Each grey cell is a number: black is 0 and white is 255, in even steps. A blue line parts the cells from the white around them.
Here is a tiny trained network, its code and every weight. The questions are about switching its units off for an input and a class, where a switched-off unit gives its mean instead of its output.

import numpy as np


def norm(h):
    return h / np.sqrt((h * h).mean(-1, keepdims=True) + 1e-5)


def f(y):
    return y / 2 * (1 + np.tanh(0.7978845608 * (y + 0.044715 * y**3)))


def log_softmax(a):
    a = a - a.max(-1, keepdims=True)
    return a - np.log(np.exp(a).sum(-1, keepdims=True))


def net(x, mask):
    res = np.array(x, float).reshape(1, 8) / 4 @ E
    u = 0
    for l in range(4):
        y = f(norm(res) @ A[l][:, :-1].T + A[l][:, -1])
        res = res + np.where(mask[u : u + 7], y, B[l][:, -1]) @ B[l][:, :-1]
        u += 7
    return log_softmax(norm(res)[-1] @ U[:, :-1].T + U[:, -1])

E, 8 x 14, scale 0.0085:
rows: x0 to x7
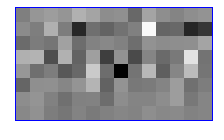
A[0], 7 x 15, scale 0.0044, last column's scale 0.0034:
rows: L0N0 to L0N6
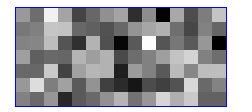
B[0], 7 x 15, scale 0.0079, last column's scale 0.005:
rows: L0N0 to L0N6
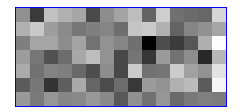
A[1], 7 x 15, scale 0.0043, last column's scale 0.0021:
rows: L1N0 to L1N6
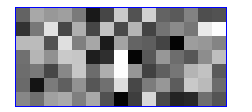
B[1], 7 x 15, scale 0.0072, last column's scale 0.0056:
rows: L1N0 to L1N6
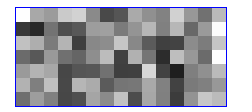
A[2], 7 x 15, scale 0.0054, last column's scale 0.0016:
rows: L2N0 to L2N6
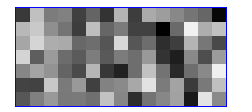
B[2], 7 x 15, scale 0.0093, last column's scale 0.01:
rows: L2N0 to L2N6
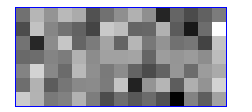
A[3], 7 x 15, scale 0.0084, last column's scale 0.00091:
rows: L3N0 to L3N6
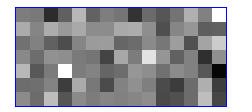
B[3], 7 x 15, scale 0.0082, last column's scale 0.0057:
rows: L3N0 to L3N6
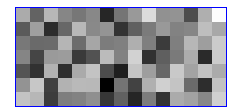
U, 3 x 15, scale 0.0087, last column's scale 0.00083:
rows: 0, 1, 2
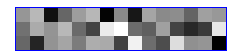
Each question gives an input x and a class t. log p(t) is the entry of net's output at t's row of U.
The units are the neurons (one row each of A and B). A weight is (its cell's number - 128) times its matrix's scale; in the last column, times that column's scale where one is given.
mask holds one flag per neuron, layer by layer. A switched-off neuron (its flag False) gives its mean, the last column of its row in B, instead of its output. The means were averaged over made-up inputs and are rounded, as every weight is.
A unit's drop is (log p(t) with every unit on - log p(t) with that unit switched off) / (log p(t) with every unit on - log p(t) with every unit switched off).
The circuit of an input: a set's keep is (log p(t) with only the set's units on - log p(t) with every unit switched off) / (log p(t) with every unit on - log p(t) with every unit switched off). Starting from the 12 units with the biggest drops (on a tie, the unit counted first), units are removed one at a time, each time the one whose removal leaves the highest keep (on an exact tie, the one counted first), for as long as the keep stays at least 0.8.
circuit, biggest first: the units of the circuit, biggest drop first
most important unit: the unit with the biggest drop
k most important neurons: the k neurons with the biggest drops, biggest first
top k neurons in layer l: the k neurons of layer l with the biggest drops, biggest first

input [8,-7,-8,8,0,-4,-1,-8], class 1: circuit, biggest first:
(L2N1)
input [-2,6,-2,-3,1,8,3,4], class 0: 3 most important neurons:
(L0N2, L2N1, L2N2)
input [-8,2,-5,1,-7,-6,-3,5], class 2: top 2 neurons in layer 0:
(L0N4, L0N2)
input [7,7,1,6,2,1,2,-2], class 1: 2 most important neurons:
(L2N1, L0N2)
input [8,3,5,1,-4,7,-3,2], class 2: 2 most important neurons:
(L2N1, L1N0)
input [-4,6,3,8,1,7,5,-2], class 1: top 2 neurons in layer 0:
(L0N2, L0N4)
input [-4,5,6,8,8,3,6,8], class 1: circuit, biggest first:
(L2N1, L0N2)
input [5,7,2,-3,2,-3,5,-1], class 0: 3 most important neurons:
(L0N2, L2N1, L3N6)
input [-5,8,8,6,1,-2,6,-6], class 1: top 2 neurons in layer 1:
(L1N6, L1N2)
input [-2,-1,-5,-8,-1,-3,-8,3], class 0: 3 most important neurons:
(L2N1, L2N6, L2N2)
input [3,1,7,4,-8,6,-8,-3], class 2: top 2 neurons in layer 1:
(L1N0, L1N6)
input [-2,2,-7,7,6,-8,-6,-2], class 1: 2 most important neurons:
(L2N1, L1N2)
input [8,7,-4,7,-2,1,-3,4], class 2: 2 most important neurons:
(L3N4, L1N0)
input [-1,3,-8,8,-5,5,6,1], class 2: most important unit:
L3N4
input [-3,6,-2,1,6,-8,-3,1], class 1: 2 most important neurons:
(L0N2, L2N1)
